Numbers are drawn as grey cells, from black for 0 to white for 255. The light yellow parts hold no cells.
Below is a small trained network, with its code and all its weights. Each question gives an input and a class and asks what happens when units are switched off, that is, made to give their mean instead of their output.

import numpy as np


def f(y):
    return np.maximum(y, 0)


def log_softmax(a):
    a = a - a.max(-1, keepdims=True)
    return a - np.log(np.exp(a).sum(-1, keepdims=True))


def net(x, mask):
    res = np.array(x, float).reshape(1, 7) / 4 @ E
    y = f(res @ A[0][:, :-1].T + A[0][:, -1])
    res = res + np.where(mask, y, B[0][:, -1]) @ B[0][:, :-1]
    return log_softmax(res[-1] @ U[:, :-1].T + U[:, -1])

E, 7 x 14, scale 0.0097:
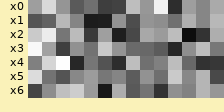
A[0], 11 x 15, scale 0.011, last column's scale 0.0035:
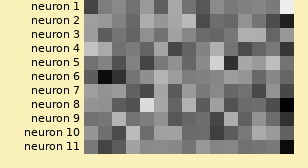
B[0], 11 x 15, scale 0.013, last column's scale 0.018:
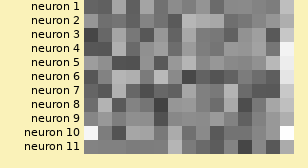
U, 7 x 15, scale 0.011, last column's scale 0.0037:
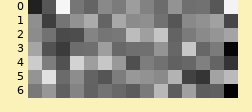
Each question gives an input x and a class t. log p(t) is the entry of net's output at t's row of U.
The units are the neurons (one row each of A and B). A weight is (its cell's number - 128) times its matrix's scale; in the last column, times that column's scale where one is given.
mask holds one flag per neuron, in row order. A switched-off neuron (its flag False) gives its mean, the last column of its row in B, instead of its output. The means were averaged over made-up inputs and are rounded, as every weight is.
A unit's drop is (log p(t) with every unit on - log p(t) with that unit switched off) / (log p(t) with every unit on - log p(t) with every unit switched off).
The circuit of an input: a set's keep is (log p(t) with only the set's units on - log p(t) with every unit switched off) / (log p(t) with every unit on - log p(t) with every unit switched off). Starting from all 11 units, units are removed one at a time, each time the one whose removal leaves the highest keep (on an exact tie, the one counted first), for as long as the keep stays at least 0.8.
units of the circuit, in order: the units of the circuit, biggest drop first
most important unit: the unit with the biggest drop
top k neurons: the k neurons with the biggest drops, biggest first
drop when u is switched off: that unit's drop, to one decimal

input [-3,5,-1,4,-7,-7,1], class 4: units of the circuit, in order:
[neuron 10]
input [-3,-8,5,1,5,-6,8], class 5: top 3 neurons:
[neuron 9; neuron 6; neuron 3]
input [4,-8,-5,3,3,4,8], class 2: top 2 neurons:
[neuron 2; neuron 6]
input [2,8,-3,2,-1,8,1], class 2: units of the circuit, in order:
[neuron 6; neuron 5]
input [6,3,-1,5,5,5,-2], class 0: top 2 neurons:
[neuron 10; neuron 7]
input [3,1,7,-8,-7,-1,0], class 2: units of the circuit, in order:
[neuron 8; neuron 6]
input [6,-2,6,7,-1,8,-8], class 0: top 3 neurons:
[neuron 4; neuron 7; neuron 10]
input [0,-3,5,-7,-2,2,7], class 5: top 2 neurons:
[neuron 4; neuron 6]
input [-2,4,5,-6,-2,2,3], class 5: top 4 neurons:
[neuron 4; neuron 6; neuron 3; neuron 7]
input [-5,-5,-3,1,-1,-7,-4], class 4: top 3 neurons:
[neuron 4; neuron 7; neuron 6]
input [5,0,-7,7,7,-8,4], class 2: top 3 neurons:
[neuron 2; neuron 6; neuron 4]
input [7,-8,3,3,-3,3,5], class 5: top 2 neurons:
[neuron 8; neuron 6]
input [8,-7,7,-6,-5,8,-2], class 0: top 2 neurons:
[neuron 4; neuron 10]
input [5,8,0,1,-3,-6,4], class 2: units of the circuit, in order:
[neuron 5]
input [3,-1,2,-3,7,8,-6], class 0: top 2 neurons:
[neuron 4; neuron 10]
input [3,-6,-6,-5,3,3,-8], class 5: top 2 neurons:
[neuron 8; neuron 4]
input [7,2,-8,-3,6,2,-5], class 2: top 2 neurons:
[neuron 6; neuron 2]
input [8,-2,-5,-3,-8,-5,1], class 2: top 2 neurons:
[neuron 5; neuron 10]
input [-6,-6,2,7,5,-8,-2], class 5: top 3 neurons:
[neuron 8; neuron 6; neuron 3]
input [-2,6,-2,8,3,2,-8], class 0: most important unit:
neuron 7
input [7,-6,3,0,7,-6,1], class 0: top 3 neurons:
[neuron 4; neuron 7; neuron 10]
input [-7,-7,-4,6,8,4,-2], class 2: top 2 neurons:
[neuron 2; neuron 3]
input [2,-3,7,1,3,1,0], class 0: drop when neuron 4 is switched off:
0.2
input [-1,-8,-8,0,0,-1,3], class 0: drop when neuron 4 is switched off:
0.0
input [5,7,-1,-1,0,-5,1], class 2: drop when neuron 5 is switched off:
0.5
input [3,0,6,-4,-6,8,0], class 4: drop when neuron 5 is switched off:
0.2
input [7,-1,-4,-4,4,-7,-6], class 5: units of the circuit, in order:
[neuron 8]
